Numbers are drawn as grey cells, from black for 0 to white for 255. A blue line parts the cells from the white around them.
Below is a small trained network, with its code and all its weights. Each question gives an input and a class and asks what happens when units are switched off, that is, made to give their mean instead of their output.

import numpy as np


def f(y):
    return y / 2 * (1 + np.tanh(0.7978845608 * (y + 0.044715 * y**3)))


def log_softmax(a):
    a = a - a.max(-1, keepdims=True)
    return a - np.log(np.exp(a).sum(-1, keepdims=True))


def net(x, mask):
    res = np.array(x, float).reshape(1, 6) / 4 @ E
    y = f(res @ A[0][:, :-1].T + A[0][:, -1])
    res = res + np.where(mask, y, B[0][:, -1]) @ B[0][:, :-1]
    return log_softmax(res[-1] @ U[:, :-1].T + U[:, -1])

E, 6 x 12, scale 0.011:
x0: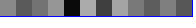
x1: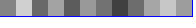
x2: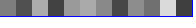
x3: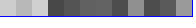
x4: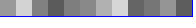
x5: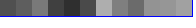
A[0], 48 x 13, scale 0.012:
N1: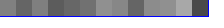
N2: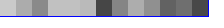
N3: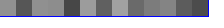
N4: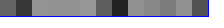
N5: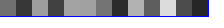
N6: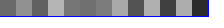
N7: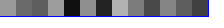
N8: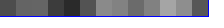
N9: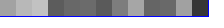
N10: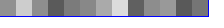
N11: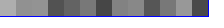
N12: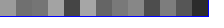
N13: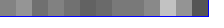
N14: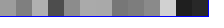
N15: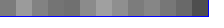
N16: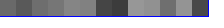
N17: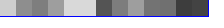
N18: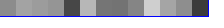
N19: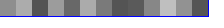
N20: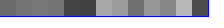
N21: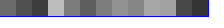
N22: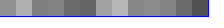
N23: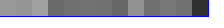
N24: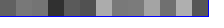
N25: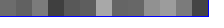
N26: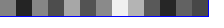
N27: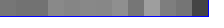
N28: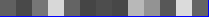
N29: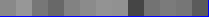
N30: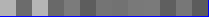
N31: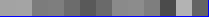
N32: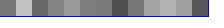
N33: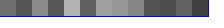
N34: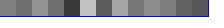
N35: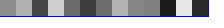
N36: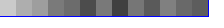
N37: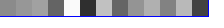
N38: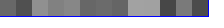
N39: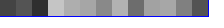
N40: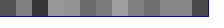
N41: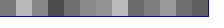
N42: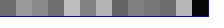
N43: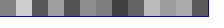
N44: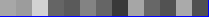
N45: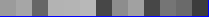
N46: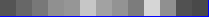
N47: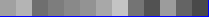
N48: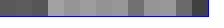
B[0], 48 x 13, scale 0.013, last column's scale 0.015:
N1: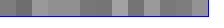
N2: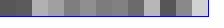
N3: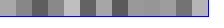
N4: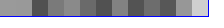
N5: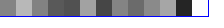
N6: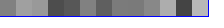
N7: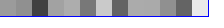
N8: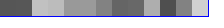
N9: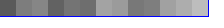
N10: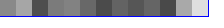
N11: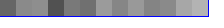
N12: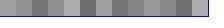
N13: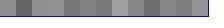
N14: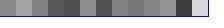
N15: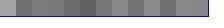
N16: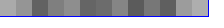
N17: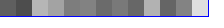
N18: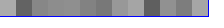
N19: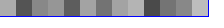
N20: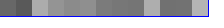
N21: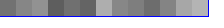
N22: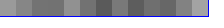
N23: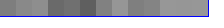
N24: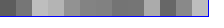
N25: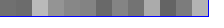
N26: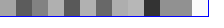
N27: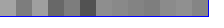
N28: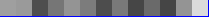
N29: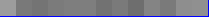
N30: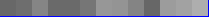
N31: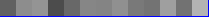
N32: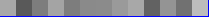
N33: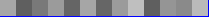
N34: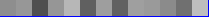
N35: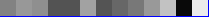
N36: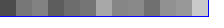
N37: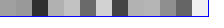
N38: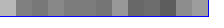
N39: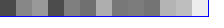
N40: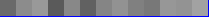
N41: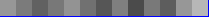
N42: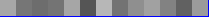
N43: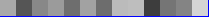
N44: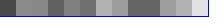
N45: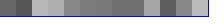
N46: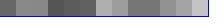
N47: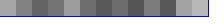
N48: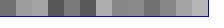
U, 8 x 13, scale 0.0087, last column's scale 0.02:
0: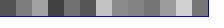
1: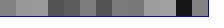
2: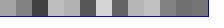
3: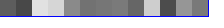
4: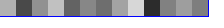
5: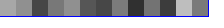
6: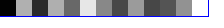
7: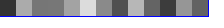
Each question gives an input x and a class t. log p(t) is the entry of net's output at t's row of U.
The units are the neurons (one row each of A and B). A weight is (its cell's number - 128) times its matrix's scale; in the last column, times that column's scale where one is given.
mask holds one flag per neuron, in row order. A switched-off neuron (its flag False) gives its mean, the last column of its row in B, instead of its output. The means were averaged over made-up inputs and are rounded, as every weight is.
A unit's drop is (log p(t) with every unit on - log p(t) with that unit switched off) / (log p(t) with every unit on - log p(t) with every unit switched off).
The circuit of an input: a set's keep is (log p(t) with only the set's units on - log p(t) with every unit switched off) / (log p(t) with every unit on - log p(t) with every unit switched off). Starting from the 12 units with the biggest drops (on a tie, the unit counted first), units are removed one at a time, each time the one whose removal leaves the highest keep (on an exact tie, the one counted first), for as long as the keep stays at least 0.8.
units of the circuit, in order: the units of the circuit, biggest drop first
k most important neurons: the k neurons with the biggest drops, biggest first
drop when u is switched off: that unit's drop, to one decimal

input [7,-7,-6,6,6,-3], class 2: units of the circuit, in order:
N7
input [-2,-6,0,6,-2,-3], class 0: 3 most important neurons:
N44, N43, N9
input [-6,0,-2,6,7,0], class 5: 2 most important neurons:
N10, N41
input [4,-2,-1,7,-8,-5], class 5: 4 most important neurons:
N28, N4, N16, N39
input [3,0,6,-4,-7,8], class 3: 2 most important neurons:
N8, N25
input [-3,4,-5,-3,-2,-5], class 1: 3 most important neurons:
N35, N6, N8
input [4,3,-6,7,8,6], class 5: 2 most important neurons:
N10, N41
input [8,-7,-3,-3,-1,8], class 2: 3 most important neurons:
N7, N3, N34
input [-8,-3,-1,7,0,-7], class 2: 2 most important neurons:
N37, N42
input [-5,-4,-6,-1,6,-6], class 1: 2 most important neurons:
N35, N6
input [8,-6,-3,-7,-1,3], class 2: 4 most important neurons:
N7, N3, N34, N44
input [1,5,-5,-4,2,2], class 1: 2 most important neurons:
N35, N26
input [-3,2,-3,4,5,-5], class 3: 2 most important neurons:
N2, N28
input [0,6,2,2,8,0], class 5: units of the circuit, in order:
N10
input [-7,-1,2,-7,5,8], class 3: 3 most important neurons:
N24, N8, N25
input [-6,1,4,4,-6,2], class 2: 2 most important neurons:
N37, N10
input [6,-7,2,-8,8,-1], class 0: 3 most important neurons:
N39, N46, N48
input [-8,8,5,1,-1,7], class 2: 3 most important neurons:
N37, N26, N42
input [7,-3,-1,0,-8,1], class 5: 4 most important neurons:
N28, N37, N4, N16
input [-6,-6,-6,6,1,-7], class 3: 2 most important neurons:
N2, N17
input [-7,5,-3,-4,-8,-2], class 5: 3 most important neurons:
N28, N4, N7
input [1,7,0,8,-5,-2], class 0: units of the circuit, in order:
N44
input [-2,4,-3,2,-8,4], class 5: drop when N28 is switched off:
0.1
